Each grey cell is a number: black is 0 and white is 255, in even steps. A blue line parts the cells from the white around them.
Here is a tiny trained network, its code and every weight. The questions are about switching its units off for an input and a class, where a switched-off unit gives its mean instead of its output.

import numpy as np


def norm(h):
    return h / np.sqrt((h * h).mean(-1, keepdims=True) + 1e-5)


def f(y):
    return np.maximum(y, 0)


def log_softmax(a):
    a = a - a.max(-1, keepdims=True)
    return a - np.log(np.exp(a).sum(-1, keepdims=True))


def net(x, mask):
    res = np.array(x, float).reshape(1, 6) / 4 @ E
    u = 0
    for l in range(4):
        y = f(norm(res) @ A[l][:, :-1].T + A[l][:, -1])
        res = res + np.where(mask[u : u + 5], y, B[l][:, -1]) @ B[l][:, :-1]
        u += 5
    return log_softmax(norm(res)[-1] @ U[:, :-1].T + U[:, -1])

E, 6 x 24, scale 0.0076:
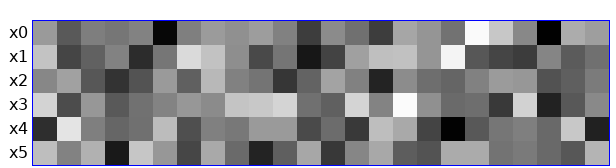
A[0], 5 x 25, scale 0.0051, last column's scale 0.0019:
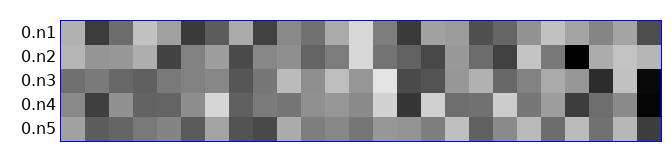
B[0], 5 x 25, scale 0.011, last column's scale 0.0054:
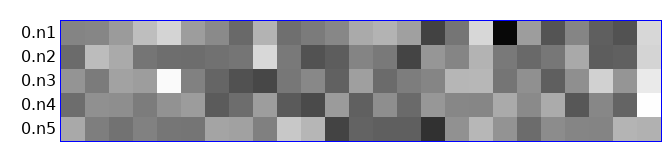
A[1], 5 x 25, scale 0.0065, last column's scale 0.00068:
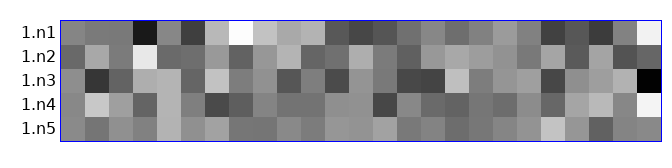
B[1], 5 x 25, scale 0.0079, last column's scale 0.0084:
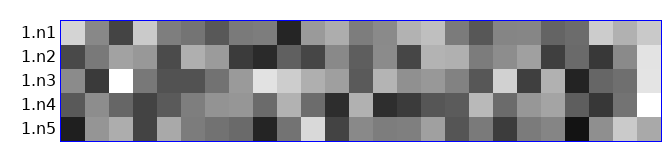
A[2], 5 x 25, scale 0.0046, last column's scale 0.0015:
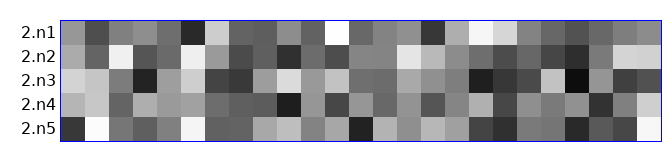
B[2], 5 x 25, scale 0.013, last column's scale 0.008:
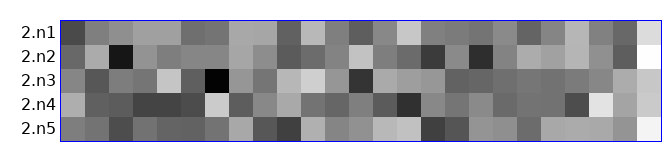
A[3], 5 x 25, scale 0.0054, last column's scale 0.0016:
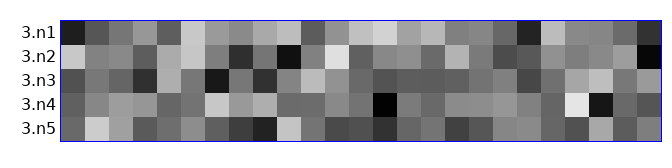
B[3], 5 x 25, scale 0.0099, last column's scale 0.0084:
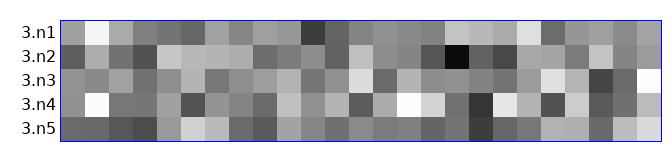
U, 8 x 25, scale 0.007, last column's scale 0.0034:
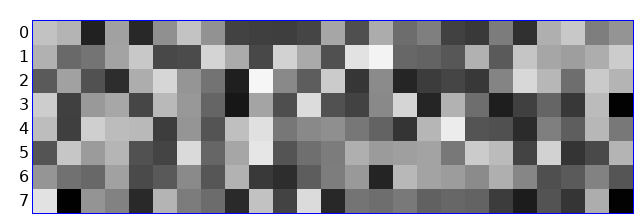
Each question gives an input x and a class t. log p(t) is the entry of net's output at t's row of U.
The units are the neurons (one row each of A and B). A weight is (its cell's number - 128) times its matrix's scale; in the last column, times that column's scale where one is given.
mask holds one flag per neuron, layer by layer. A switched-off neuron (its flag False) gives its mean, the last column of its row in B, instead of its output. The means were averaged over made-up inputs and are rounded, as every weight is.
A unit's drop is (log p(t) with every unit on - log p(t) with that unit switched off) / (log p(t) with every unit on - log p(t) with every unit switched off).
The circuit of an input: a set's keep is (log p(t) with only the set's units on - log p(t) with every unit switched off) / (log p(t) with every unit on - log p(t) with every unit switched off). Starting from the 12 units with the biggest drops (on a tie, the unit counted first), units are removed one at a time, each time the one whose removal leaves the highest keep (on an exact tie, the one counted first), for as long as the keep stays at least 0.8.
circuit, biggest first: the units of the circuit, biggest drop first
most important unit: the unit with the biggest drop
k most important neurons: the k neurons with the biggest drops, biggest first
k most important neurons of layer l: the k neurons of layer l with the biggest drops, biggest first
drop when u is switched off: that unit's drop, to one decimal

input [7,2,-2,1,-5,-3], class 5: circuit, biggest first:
(1.n2)
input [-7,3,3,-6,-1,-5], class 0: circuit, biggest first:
(2.n4, 2.n3)
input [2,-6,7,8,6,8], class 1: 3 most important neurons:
(2.n3, 2.n5, 0.n3)
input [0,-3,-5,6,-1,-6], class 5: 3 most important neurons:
(1.n2, 3.n1, 0.n2)
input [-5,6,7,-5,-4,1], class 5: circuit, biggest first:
(2.n5, 3.n4)
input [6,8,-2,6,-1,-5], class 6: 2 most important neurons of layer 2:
(2.n3, 2.n5)
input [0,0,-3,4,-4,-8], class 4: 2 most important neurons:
(0.n1, 0.n3)
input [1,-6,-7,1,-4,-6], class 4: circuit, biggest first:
(0.n1, 2.n2)
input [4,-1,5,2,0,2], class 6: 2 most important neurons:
(0.n2, 1.n3)
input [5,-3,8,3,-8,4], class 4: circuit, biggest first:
(0.n1, 2.n5)
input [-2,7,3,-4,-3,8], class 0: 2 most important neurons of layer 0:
(0.n3, 0.n5)
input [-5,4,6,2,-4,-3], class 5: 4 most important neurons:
(0.n3, 1.n3, 3.n1, 1.n1)
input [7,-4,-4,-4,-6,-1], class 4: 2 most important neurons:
(0.n1, 2.n2)
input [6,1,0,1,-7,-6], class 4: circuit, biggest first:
(0.n1)
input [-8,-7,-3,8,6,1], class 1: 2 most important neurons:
(2.n3, 2.n5)
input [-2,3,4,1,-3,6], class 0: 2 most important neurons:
(2.n2, 2.n3)
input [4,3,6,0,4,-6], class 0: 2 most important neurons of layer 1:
(1.n3, 1.n1)
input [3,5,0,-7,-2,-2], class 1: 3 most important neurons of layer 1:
(1.n3, 1.n1, 1.n4)
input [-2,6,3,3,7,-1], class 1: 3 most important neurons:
(2.n3, 1.n2, 1.n4)
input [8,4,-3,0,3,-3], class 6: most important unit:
1.n1
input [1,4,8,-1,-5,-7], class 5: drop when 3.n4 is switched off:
0.2
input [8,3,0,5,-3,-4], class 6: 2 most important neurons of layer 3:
(3.n4, 3.n3)
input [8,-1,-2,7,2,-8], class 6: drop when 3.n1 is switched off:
-0.1
